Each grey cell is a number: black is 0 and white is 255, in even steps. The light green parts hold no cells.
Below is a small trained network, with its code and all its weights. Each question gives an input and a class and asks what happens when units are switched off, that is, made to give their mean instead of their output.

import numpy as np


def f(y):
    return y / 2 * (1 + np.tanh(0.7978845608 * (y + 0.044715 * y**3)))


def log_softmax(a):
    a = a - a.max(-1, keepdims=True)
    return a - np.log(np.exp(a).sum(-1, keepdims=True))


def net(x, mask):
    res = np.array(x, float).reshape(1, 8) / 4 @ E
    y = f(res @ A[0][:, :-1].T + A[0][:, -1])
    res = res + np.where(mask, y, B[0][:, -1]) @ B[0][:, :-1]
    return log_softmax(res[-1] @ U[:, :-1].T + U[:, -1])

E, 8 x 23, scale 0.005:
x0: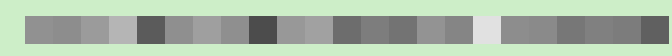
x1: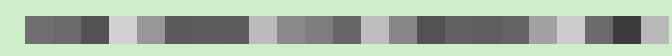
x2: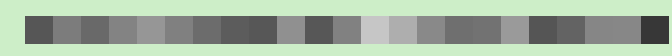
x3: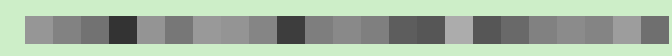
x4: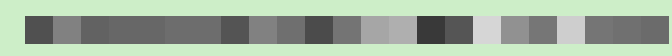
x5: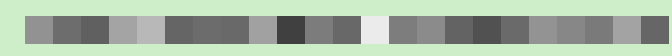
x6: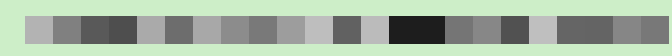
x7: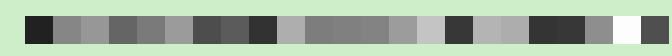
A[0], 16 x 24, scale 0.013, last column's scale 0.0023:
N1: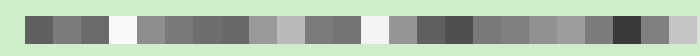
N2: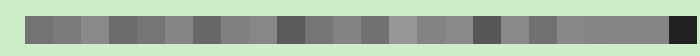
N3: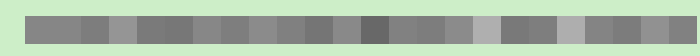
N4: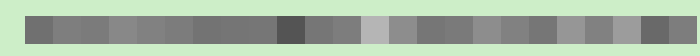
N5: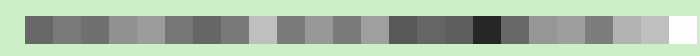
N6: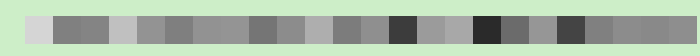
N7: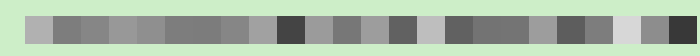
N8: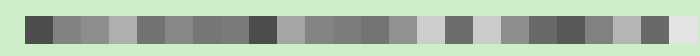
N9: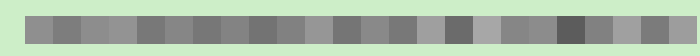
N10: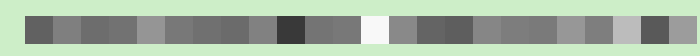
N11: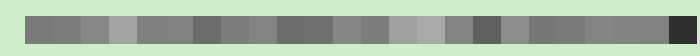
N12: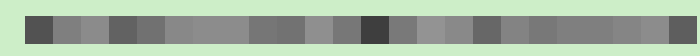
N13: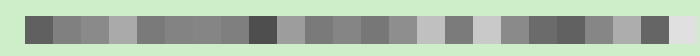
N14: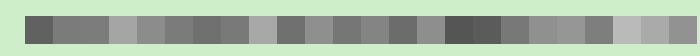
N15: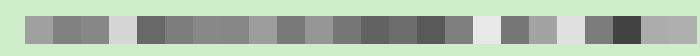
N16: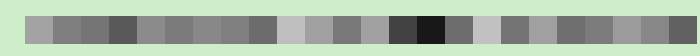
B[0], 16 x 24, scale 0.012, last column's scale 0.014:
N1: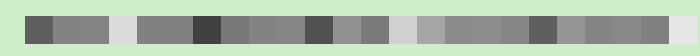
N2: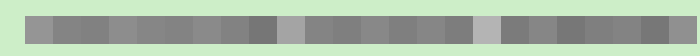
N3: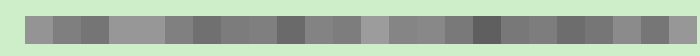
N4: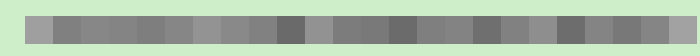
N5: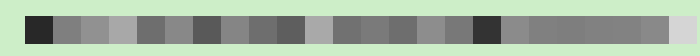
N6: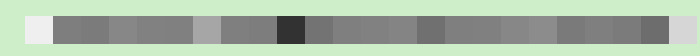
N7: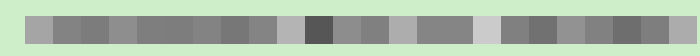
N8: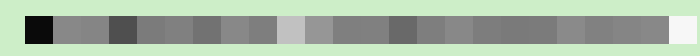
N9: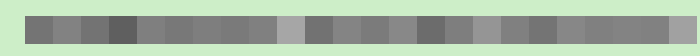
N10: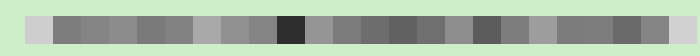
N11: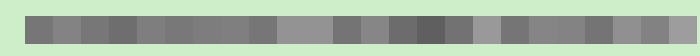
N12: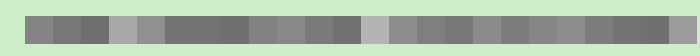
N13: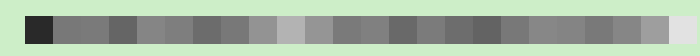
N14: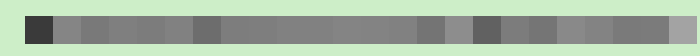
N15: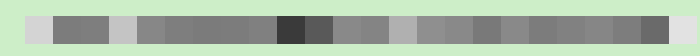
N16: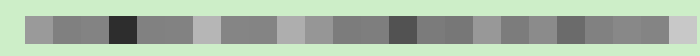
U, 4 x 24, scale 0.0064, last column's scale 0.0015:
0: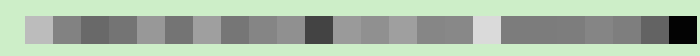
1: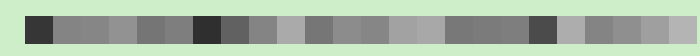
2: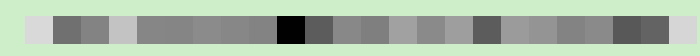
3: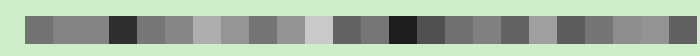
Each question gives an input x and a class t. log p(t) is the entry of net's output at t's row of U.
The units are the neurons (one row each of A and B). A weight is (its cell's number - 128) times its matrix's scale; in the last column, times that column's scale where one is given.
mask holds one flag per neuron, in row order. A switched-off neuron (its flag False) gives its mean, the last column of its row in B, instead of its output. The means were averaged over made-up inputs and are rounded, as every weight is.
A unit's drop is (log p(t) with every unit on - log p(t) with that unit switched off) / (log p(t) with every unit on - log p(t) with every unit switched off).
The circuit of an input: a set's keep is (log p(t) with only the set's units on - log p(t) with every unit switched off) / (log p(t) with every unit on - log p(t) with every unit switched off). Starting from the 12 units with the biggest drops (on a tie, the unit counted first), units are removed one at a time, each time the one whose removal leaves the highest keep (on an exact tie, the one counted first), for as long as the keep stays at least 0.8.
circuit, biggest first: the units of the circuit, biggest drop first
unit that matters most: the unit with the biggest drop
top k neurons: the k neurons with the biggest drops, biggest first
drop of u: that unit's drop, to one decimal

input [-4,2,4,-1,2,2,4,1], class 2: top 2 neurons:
N10, N8
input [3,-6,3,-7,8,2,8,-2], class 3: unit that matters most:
N16
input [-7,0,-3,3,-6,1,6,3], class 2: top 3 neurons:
N6, N8, N13
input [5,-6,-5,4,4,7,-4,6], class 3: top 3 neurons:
N1, N10, N15
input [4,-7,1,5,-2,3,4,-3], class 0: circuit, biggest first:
N5, N7
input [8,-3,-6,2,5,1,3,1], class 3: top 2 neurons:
N1, N16
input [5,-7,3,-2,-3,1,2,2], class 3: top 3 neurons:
N1, N15, N5
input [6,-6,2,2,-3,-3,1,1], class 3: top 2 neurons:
N1, N15
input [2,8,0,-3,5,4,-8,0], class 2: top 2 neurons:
N15, N10
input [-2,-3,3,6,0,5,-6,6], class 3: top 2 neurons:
N1, N10
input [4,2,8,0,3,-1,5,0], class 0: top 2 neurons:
N1, N5
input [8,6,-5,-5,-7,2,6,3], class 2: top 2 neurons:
N6, N15
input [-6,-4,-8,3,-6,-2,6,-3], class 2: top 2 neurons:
N6, N8
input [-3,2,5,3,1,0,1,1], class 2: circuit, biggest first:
N8
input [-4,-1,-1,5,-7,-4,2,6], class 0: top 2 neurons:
N5, N6
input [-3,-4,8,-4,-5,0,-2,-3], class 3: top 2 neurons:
N1, N15
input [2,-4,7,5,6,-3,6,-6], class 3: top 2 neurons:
N16, N1
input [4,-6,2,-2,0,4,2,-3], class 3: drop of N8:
-0.1
